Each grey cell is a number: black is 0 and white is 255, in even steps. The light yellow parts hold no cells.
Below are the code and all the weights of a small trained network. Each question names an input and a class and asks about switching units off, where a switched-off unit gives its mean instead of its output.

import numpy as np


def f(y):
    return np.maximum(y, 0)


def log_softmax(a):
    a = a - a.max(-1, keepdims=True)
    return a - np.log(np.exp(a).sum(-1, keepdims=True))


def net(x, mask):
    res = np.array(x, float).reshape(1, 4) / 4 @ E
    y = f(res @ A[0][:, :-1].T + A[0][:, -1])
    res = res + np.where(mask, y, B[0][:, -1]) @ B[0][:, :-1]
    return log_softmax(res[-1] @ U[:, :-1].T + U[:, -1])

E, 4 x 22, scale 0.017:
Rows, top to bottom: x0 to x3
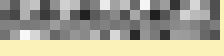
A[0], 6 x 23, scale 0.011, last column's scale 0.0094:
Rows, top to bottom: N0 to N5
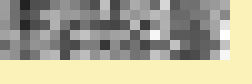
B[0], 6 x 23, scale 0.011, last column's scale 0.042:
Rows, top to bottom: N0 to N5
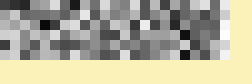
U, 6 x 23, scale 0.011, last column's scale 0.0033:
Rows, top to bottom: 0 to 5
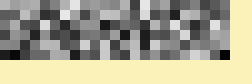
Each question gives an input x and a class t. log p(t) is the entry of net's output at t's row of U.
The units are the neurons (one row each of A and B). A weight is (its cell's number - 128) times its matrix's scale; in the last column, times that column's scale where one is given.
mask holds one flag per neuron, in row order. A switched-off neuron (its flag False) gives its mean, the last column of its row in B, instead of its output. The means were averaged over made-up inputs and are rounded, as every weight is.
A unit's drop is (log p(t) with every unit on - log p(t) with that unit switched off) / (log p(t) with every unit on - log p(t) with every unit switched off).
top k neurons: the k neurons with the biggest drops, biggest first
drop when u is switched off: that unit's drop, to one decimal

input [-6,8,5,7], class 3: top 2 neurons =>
(N3 N5)
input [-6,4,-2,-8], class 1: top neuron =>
(N2)
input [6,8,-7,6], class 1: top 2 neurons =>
(N0 N3)
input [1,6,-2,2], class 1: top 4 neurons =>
(N0 N3 N5 N4)
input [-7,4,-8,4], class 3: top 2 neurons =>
(N3 N5)
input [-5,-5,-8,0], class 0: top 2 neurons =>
(N2 N0)
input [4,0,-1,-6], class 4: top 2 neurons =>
(N0 N1)
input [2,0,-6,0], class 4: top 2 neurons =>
(N2 N4)
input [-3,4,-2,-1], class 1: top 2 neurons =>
(N3 N5)
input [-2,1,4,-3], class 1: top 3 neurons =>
(N3 N5 N2)
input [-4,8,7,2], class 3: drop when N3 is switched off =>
0.2
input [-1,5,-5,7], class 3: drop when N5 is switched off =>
0.3
